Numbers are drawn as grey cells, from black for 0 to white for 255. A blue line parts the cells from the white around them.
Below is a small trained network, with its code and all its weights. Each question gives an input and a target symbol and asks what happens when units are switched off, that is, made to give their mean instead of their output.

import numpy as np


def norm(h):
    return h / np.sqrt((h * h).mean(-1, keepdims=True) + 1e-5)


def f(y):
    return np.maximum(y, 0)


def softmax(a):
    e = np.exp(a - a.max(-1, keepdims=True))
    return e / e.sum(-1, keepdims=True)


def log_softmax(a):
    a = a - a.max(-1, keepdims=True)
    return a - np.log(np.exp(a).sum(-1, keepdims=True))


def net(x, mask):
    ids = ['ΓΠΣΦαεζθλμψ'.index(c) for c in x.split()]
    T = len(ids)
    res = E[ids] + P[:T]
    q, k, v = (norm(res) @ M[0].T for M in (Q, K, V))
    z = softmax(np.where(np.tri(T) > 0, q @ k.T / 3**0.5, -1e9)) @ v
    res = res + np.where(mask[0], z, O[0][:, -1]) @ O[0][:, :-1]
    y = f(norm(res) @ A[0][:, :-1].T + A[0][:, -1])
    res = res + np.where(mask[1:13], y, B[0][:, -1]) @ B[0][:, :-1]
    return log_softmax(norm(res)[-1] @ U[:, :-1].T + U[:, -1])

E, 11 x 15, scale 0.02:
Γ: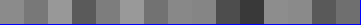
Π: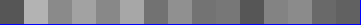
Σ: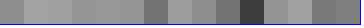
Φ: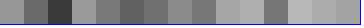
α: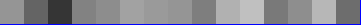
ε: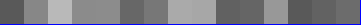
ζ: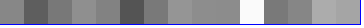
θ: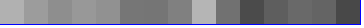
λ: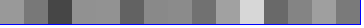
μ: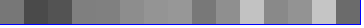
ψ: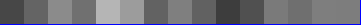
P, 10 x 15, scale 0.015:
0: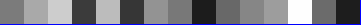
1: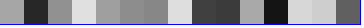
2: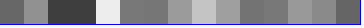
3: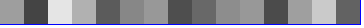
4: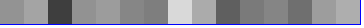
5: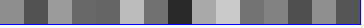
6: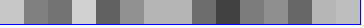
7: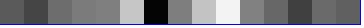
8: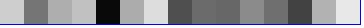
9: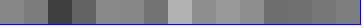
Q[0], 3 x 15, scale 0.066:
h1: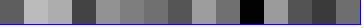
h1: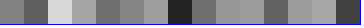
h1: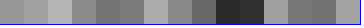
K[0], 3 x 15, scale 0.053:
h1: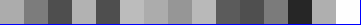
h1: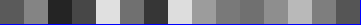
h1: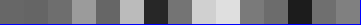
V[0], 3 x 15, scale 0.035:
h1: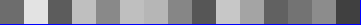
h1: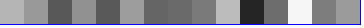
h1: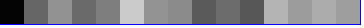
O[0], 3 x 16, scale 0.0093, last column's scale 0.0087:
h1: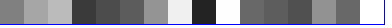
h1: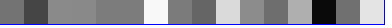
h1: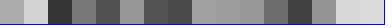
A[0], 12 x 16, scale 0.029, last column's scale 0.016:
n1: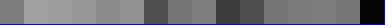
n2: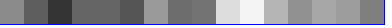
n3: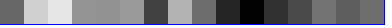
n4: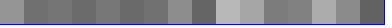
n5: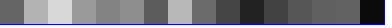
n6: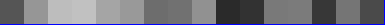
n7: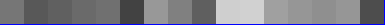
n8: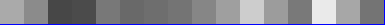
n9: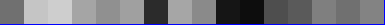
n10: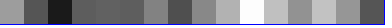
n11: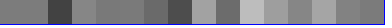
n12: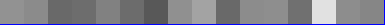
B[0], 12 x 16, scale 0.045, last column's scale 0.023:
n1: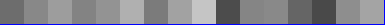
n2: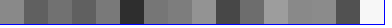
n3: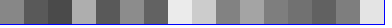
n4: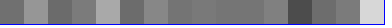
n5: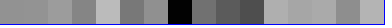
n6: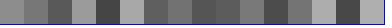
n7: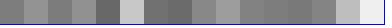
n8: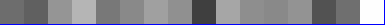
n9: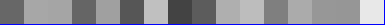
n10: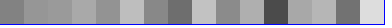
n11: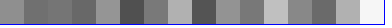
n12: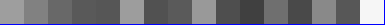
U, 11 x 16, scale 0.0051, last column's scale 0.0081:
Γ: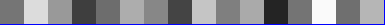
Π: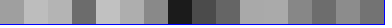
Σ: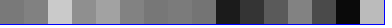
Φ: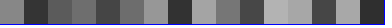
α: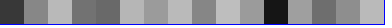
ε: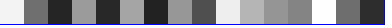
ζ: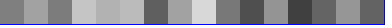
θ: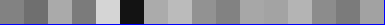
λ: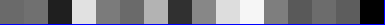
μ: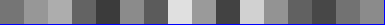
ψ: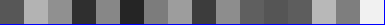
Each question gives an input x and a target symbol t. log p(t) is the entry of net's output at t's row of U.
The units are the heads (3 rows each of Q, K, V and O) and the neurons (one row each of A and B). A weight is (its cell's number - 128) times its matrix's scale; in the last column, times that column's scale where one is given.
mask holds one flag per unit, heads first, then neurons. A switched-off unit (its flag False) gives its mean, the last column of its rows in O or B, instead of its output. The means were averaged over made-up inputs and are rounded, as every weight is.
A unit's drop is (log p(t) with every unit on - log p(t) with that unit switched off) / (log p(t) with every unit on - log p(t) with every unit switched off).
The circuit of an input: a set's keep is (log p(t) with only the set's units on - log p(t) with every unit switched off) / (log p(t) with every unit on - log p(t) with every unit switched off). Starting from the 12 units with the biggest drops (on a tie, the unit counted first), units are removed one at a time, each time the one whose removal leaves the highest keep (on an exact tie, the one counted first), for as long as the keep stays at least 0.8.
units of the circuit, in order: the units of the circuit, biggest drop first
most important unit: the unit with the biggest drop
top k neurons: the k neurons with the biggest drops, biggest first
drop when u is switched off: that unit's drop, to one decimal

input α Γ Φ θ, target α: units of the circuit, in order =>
[h1 n2]
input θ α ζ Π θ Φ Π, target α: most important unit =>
h1
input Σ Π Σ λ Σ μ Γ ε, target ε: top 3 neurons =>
[n6 n11 n2]
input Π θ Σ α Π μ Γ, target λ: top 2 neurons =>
[n3 n9]
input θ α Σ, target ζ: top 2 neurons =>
[n9 n3]
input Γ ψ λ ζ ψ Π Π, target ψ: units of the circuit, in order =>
[h1 n3]
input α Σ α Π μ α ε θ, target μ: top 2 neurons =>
[n3 n1]
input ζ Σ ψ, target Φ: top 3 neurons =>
[n10 n9 n3]
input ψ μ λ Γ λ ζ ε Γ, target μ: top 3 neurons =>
[n3 n1 n12]
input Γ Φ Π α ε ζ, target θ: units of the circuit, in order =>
[h1 n11 n12]
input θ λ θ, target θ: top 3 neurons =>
[n3 n5 n12]
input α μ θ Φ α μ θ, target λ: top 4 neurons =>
[n3 n9 n8 n5]
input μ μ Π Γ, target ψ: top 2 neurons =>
[n3 n10]
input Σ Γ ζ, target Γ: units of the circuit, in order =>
[n10]
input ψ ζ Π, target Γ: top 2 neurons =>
[n9 n5]
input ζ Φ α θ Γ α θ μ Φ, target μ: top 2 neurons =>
[n3 n1]
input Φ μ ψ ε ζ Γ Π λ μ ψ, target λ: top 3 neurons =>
[n3 n9 n8]
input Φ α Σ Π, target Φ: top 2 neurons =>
[n10 n9]
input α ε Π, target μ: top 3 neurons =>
[n3 n1 n12]
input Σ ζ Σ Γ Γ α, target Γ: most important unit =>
n10
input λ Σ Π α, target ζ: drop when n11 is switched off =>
0.2
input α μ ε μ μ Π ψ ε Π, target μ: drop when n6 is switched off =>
0.1
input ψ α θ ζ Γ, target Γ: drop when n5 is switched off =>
0.2
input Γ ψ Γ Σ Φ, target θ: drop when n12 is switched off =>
0.1
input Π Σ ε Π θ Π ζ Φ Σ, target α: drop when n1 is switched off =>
0.0
